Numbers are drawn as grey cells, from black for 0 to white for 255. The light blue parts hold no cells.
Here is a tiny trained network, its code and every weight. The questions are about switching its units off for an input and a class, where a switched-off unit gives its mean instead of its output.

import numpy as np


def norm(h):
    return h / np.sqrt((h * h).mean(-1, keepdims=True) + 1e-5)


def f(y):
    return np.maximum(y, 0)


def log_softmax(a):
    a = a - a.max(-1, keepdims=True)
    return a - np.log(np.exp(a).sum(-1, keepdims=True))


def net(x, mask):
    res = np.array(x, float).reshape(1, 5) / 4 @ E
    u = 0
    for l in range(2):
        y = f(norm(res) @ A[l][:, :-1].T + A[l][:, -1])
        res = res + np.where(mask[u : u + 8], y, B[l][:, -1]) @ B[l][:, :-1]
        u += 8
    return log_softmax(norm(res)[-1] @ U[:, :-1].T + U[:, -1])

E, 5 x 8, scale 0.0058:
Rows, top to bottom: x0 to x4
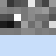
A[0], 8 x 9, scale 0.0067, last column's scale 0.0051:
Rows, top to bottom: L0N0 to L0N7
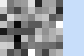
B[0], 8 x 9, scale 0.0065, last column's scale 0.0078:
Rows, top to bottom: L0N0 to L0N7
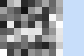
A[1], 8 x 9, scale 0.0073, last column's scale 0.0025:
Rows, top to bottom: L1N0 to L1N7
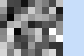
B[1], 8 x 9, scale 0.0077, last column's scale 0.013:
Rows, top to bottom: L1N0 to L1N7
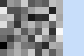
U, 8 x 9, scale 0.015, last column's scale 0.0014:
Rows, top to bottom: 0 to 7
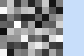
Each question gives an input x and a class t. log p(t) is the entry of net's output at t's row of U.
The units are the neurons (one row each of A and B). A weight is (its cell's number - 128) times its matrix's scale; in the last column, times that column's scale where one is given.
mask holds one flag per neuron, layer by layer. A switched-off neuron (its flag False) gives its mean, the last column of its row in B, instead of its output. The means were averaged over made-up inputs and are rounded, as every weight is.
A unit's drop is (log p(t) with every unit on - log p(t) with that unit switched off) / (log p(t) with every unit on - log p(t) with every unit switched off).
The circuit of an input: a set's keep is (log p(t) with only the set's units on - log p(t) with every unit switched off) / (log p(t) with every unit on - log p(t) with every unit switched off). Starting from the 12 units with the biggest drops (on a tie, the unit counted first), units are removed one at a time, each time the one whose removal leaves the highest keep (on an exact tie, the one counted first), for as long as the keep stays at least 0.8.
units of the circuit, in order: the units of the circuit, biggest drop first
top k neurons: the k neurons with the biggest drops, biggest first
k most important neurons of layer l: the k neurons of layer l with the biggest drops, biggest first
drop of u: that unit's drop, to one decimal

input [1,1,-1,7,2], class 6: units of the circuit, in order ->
(L1N1)
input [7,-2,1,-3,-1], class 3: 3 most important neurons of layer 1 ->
(L1N7, L1N2, L1N5)
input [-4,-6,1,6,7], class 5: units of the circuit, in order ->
(L1N2, L0N4)
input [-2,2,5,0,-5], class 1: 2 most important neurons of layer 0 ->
(L0N4, L0N3)
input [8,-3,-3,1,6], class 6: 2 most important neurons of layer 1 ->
(L1N1, L1N2)
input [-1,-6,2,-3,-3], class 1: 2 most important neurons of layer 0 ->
(L0N3, L0N7)
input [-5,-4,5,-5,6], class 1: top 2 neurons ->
(L0N3, L1N3)
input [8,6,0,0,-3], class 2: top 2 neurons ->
(L1N6, L1N0)
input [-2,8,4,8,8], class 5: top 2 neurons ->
(L1N2, L0N7)
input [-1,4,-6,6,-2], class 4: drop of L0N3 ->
0.1
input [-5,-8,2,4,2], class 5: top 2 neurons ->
(L0N3, L1N2)
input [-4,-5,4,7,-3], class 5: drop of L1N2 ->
0.3
